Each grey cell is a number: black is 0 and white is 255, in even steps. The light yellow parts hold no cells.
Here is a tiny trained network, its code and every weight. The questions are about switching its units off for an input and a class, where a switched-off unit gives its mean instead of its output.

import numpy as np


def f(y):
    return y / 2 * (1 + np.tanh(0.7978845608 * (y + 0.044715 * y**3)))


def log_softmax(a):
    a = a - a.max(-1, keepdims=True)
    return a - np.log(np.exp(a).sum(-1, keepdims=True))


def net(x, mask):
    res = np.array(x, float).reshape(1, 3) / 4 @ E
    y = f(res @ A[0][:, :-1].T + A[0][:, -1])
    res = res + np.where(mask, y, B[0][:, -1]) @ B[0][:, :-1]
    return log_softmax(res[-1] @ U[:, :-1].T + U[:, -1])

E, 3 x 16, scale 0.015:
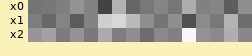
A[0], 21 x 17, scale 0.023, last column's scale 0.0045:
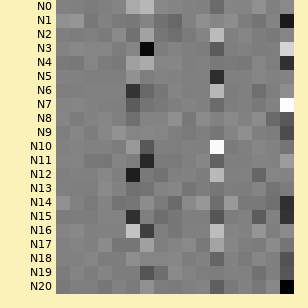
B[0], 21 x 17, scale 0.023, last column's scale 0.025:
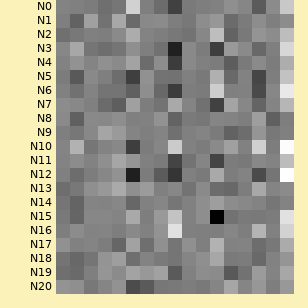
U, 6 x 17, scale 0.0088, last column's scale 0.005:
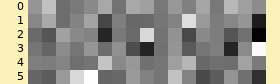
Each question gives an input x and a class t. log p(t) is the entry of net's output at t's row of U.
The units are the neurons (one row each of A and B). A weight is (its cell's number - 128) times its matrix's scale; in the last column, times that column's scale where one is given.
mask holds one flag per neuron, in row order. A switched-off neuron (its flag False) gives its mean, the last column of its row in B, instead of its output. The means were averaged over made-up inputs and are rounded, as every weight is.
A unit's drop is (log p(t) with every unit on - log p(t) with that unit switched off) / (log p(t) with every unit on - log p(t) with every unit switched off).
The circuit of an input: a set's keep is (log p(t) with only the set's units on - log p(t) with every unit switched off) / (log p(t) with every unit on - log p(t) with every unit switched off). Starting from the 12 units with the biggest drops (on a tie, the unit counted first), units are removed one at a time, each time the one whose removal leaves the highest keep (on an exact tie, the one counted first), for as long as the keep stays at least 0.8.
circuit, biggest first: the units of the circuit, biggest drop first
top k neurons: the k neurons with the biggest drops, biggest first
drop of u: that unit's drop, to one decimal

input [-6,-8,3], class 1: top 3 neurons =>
(N10 N16 N15)
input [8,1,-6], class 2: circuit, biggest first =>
(N15)
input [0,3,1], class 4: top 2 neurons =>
(N12 N3)
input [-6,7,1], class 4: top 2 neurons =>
(N12 N3)
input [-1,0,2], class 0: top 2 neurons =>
(N12 N6)
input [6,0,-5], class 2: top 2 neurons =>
(N15 N3)
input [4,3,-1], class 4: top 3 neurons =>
(N12 N3 N10)
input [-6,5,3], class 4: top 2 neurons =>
(N10 N12)
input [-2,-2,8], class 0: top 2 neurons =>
(N16 N12)
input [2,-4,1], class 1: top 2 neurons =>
(N10 N0)
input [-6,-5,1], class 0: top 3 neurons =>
(N16 N12 N5)
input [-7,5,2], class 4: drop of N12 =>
0.8
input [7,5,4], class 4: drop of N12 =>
0.2
